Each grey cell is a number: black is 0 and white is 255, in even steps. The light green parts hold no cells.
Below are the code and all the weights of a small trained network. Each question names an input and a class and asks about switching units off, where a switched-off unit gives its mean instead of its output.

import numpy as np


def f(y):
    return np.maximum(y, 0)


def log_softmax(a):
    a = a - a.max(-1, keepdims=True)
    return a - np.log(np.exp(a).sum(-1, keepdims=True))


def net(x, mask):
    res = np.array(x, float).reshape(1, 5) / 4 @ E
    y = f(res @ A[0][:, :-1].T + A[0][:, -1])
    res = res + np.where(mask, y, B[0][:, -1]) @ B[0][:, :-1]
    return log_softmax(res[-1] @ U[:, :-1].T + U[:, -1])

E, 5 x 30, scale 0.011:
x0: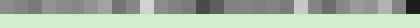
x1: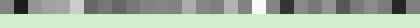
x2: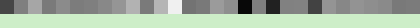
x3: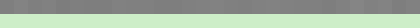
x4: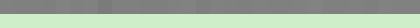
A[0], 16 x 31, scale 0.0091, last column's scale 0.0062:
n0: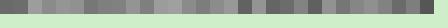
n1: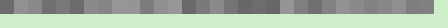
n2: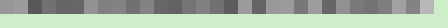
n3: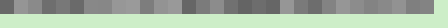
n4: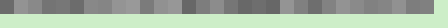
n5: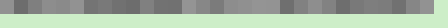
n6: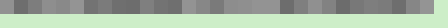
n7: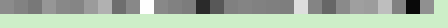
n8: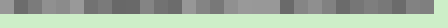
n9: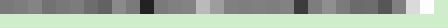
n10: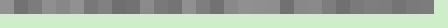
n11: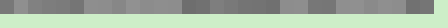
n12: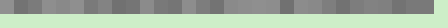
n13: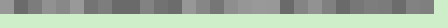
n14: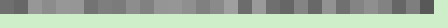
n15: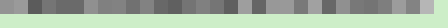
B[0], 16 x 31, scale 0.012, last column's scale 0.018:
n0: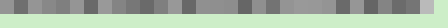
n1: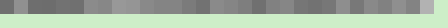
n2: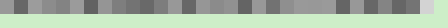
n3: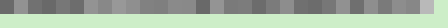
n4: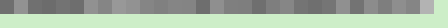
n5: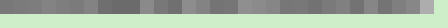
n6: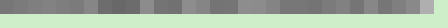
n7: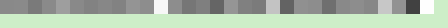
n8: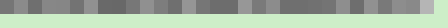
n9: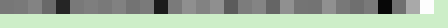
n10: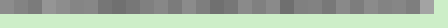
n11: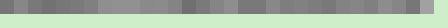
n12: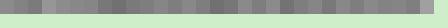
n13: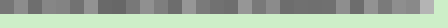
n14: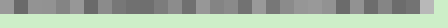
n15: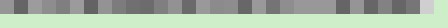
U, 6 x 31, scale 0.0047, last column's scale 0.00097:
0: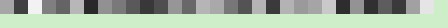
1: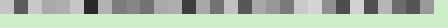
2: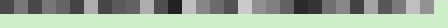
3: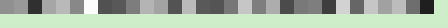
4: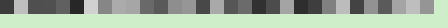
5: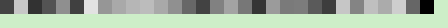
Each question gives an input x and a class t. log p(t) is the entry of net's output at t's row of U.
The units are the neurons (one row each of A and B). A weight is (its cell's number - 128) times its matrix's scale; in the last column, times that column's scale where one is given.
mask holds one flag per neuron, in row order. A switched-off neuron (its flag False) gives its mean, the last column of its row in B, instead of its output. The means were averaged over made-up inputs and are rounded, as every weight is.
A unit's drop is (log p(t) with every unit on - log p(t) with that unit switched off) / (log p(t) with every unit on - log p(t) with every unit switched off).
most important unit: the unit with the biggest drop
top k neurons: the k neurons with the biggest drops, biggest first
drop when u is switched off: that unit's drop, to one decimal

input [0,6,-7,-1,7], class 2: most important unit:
n7
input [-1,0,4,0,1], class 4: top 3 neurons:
n2, n15, n7
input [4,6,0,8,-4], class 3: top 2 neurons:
n2, n15
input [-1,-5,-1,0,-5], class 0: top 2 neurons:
n7, n2
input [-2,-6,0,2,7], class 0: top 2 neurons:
n2, n15
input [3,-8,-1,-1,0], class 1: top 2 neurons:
n2, n15
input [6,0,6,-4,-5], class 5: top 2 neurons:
n2, n15
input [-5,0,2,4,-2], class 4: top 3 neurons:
n2, n15, n14
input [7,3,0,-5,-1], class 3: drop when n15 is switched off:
0.5
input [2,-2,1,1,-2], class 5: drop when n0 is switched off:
0.2
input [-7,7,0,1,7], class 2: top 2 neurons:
n2, n15
